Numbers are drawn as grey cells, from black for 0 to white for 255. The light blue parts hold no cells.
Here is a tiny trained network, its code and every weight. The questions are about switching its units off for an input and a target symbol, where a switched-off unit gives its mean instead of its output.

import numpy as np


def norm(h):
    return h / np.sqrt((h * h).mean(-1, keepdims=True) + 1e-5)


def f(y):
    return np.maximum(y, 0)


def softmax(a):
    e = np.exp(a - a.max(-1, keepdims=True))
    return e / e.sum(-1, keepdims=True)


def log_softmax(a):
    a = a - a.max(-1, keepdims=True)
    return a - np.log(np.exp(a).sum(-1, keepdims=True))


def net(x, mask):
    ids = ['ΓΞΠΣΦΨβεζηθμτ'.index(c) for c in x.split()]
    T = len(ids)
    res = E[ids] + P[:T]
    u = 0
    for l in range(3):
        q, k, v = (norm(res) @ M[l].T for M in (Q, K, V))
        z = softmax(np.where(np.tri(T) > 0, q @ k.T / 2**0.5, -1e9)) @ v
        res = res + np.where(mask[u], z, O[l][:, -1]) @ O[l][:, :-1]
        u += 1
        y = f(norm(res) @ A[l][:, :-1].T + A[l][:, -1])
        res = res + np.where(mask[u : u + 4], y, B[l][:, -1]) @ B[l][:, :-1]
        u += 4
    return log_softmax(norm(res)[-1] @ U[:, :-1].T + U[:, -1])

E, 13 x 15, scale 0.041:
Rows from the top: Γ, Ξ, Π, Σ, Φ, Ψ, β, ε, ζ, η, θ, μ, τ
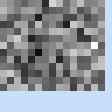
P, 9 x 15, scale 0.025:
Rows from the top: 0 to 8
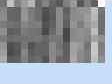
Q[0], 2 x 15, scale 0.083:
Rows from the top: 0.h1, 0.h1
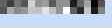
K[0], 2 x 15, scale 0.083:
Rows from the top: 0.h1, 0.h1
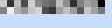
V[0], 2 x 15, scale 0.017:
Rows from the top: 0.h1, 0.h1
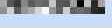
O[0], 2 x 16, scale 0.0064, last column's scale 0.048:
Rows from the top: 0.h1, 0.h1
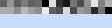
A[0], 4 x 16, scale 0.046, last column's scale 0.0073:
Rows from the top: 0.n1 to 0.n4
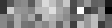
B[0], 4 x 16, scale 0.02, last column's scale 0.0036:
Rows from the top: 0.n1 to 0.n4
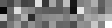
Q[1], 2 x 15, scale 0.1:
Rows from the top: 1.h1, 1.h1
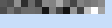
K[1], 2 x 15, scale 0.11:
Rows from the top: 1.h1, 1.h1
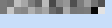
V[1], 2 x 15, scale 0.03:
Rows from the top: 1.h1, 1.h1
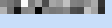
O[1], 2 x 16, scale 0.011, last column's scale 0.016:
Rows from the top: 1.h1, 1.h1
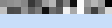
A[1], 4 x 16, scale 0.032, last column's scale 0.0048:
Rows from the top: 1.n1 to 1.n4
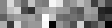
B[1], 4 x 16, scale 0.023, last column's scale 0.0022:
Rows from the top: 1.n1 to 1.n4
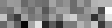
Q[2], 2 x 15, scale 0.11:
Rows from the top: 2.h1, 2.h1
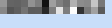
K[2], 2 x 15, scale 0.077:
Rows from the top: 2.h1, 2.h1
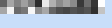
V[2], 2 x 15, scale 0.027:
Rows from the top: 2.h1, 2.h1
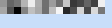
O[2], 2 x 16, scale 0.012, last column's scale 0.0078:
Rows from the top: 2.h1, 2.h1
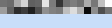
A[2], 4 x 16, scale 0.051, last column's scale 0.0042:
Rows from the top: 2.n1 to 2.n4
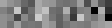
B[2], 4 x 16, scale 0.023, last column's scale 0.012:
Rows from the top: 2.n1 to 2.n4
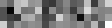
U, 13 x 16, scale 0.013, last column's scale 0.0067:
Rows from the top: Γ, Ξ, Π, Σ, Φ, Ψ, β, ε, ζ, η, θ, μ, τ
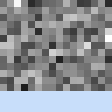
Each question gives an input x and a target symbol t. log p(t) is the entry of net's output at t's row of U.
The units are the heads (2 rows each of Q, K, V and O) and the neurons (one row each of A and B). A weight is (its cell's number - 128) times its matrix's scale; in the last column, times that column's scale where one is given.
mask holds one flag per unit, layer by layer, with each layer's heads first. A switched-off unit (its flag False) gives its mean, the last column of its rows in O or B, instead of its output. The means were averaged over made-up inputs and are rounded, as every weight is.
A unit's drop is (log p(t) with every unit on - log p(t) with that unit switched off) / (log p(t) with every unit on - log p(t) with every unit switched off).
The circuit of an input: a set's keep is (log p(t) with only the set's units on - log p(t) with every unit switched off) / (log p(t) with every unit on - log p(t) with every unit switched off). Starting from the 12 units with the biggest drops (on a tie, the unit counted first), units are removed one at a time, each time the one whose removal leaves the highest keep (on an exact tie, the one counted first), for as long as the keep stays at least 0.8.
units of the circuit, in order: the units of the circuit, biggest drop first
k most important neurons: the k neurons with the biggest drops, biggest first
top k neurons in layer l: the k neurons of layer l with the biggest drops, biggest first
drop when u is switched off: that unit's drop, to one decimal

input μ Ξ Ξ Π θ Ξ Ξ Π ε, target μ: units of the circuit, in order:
[2.h1; 0.h1]
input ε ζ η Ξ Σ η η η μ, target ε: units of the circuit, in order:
[2.h1; 2.n1]
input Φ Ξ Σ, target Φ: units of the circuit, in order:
[1.h1; 2.n3]
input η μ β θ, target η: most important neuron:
[2.n1]
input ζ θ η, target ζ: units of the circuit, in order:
[0.h1; 2.n4]
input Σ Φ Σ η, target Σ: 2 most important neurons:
[1.n3; 1.n2]
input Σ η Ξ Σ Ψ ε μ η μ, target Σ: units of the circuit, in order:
[1.h1; 1.n3]
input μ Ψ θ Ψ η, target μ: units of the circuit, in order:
[2.h1; 0.h1]
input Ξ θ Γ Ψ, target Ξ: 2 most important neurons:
[2.n4; 2.n1]
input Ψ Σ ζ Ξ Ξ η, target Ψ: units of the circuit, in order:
[2.h1; 0.h1]
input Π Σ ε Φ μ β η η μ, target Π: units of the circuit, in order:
[1.h1; 2.h1; 2.n4]
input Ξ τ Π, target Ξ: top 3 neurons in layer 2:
[2.n4; 2.n3; 2.n1]
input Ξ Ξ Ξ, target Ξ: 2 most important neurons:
[2.n1; 2.n3]
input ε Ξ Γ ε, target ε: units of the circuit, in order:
[2.h1]
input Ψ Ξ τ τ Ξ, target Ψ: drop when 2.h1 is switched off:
0.4
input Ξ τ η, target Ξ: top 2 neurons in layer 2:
[2.n4; 2.n3]
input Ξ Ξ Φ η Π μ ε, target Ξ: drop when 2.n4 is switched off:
0.5
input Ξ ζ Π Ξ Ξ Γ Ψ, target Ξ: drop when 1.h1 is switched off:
0.2
